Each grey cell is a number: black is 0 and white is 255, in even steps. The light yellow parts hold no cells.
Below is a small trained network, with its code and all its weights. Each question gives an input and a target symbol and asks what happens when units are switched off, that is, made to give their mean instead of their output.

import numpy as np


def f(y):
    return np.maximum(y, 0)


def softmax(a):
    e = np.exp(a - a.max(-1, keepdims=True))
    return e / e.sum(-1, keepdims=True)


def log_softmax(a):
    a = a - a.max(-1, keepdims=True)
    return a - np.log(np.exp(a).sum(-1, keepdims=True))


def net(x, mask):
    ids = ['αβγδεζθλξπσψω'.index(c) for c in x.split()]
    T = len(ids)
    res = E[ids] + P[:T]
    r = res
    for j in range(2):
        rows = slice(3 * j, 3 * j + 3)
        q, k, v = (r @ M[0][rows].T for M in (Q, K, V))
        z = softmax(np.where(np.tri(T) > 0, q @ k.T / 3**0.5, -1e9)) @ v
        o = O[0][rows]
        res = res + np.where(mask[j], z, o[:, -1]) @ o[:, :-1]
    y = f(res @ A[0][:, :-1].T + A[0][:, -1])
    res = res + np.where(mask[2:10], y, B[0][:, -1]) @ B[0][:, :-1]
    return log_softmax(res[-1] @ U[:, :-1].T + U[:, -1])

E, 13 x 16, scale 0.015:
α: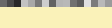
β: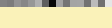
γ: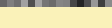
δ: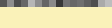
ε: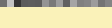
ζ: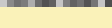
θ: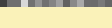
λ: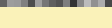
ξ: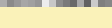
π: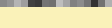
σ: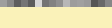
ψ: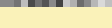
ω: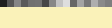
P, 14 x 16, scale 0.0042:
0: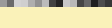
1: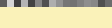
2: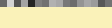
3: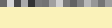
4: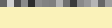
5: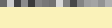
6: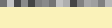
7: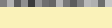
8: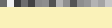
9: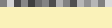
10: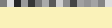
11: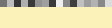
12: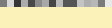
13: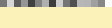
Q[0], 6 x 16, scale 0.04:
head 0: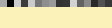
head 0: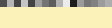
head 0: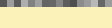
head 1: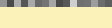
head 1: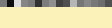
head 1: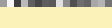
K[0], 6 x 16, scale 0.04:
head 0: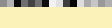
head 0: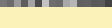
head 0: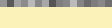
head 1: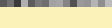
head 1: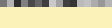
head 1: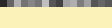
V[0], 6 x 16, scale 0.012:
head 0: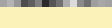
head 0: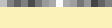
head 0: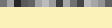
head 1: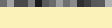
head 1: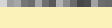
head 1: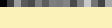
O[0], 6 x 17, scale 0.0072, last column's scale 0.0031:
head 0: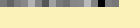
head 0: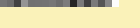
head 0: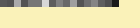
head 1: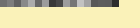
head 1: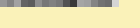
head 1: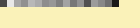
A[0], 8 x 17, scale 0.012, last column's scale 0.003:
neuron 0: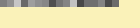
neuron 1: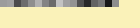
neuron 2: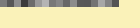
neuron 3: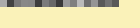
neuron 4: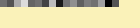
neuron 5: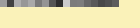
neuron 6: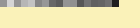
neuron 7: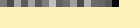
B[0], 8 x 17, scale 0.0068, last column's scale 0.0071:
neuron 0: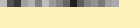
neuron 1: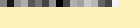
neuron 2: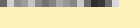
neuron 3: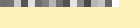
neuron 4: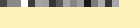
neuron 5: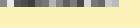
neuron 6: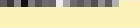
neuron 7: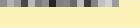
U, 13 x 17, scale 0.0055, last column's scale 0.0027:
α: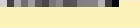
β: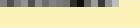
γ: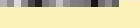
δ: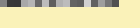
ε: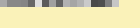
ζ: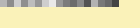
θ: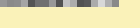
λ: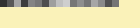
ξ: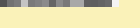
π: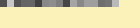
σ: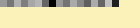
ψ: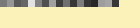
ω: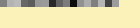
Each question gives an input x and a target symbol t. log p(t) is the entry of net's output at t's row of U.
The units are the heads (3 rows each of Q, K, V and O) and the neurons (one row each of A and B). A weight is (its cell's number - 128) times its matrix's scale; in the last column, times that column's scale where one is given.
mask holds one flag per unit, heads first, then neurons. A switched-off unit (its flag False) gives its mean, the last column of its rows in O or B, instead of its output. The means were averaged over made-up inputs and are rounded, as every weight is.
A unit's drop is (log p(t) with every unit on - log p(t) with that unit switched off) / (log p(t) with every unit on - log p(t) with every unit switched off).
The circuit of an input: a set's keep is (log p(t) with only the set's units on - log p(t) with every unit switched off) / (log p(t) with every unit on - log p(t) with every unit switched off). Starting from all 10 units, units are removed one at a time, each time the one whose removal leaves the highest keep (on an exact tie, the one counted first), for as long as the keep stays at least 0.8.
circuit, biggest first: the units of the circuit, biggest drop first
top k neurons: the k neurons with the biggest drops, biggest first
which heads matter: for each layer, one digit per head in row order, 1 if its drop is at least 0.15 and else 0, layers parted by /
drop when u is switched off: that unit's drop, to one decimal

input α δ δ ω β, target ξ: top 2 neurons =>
neuron 2; neuron 1
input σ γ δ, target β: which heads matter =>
11
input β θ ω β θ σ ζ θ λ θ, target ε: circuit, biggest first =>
head 0
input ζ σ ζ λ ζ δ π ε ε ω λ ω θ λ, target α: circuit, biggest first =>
head 1; neuron 3
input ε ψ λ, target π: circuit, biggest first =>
head 1; neuron 5; head 0
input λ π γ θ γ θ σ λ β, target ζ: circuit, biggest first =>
head 0; head 1; neuron 0
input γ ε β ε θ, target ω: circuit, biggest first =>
head 1; head 0
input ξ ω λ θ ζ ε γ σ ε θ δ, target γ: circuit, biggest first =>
head 1; neuron 2; head 0
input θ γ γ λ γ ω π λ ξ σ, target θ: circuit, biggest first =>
head 0; head 1
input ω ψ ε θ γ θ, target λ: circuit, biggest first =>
head 1; neuron 6
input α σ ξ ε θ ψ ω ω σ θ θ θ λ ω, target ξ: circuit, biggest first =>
head 0; neuron 2; neuron 1; head 1
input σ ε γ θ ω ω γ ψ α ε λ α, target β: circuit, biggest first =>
head 0; head 1
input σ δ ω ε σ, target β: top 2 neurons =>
neuron 3; neuron 2
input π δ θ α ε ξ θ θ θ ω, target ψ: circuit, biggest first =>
head 0
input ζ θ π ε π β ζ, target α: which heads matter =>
01
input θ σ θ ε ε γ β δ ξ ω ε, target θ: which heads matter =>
11
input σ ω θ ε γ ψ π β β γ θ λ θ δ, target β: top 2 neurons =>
neuron 3; neuron 7
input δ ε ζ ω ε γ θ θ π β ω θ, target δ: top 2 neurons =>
neuron 0; neuron 3
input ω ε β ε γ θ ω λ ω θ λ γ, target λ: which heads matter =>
01
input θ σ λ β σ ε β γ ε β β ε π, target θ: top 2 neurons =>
neuron 2; neuron 6
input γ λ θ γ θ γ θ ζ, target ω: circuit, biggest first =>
head 1
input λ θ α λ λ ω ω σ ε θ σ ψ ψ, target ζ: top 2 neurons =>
neuron 0; neuron 2
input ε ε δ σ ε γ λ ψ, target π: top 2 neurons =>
neuron 5; neuron 3
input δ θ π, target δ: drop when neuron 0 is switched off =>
0.5
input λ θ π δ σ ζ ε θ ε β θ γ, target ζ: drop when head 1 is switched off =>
0.5
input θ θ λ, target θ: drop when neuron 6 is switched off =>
0.0
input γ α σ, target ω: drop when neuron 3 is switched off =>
0.1
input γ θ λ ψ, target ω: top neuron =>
neuron 3
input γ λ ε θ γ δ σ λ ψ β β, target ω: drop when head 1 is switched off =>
0.7
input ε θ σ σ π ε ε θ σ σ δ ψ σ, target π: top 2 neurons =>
neuron 5; neuron 3
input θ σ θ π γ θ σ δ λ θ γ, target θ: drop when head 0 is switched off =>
0.7
